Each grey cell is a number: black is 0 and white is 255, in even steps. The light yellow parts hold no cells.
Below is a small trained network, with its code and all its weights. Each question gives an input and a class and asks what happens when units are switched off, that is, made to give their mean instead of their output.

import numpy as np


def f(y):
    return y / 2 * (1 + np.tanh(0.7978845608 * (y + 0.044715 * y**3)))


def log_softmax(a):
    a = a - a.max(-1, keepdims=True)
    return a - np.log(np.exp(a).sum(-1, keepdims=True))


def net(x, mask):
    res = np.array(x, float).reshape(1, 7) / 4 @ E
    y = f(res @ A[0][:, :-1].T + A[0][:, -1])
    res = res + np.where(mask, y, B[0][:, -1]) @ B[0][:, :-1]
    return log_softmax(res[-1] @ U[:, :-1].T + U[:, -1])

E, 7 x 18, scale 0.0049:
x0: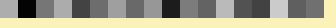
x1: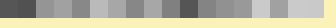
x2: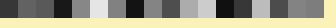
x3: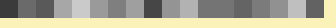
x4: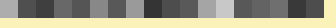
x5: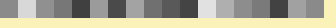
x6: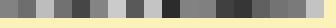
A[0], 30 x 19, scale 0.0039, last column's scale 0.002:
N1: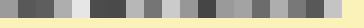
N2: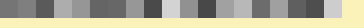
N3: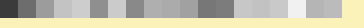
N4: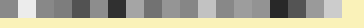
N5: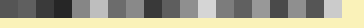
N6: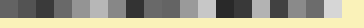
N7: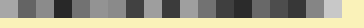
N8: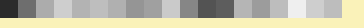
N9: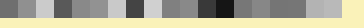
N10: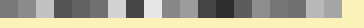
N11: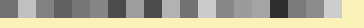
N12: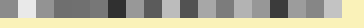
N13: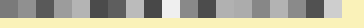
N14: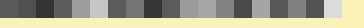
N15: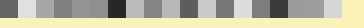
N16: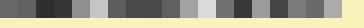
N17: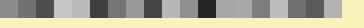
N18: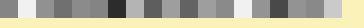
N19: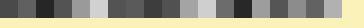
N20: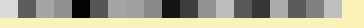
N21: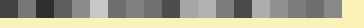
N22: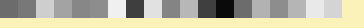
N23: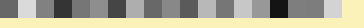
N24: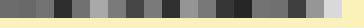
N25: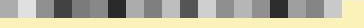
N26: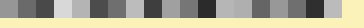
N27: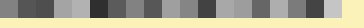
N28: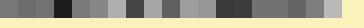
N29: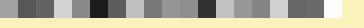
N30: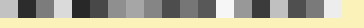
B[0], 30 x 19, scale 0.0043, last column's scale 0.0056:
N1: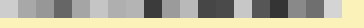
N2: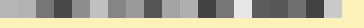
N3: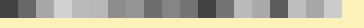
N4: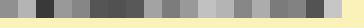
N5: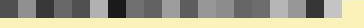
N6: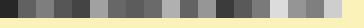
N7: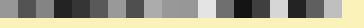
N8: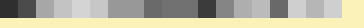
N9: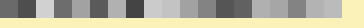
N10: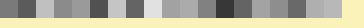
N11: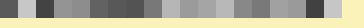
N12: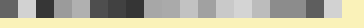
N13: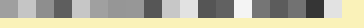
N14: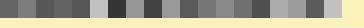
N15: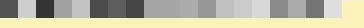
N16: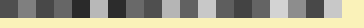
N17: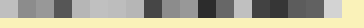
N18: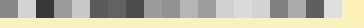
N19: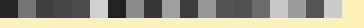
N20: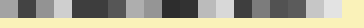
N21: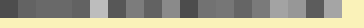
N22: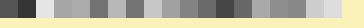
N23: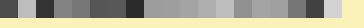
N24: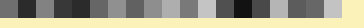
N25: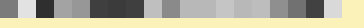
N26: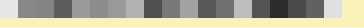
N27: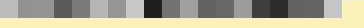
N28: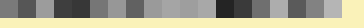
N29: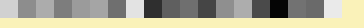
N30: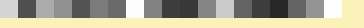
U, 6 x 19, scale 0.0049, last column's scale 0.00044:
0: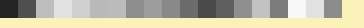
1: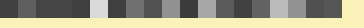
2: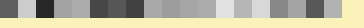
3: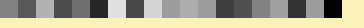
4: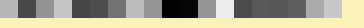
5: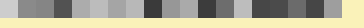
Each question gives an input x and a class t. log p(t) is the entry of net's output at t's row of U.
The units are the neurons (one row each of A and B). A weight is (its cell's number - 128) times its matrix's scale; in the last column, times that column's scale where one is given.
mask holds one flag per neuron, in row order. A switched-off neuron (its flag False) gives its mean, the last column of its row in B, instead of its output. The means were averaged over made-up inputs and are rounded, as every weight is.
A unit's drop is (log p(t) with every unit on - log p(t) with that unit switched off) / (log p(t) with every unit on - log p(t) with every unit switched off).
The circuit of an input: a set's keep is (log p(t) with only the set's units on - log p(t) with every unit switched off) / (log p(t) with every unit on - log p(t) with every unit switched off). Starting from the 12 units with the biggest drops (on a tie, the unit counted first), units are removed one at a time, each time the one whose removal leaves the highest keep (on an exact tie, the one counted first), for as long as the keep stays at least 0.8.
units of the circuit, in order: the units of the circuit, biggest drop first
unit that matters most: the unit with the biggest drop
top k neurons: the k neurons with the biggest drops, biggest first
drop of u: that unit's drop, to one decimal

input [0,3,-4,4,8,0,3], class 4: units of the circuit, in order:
(N20 N30)
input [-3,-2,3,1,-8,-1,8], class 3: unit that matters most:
N7
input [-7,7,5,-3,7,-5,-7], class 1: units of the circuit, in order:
(N19 N16)
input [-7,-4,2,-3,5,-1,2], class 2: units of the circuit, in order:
(N25 N23)
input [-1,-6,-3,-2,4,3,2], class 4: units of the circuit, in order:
(N20 N13)
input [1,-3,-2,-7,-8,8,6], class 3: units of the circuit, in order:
(N10 N9)
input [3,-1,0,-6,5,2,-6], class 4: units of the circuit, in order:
(N20 N30)
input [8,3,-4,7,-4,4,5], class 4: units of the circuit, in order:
(N30 N20)
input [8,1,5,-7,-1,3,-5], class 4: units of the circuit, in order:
(N20 N13)
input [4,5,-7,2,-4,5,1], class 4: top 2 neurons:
(N30 N20)
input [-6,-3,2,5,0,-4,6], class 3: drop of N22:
0.2
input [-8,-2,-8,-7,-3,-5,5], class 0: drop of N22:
0.3
